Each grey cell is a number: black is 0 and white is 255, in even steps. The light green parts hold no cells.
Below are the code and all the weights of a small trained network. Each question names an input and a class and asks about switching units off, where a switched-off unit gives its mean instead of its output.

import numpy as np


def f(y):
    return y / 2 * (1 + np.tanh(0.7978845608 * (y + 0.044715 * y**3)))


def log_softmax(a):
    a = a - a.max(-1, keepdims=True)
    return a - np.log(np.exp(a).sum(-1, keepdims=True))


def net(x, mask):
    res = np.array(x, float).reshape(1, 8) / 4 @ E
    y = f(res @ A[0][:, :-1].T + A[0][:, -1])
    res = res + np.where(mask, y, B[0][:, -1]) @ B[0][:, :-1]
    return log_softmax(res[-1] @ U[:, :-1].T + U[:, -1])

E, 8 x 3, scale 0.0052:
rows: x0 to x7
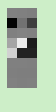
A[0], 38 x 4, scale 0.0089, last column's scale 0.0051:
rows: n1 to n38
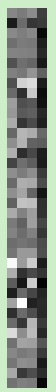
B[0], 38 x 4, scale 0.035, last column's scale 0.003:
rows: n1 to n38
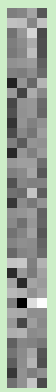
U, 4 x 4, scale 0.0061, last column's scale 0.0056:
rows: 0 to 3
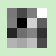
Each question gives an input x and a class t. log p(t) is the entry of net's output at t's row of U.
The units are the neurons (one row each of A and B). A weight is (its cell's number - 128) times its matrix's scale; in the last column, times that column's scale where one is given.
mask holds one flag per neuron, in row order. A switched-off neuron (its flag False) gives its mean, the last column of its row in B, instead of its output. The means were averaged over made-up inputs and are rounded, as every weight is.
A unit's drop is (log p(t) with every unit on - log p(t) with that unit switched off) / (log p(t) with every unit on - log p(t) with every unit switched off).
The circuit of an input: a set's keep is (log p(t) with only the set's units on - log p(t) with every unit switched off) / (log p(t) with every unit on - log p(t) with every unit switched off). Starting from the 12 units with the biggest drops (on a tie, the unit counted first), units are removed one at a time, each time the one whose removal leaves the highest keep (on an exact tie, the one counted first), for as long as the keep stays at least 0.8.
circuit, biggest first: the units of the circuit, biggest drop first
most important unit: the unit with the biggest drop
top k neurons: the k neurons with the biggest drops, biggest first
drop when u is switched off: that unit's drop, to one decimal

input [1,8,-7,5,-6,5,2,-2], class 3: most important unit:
n2
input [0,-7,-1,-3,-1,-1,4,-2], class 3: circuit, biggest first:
[n26; n33]
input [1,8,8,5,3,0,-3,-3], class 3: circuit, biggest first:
[n2; n29]
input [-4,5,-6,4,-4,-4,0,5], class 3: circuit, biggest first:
[n2; n29]
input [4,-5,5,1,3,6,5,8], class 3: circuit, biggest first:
[n26; n30]
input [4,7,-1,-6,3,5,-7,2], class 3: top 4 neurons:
[n2; n30; n29; n31]
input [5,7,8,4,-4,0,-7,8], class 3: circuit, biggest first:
[n2; n29]
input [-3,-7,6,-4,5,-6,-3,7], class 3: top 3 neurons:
[n26; n33; n30]
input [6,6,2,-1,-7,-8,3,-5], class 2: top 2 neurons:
[n8; n20]
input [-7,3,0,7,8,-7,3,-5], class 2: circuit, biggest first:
[n27; n15]
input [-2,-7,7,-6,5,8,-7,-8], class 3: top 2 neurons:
[n26; n33]
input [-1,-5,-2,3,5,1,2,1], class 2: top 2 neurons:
[n27; n15]
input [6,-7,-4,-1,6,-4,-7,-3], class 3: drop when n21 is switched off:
0.1
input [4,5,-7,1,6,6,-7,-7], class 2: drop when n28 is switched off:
0.1
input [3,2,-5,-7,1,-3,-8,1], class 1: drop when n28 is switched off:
0.2
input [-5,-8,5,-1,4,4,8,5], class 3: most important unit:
n26
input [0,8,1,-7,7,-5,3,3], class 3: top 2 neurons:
[n2; n29]
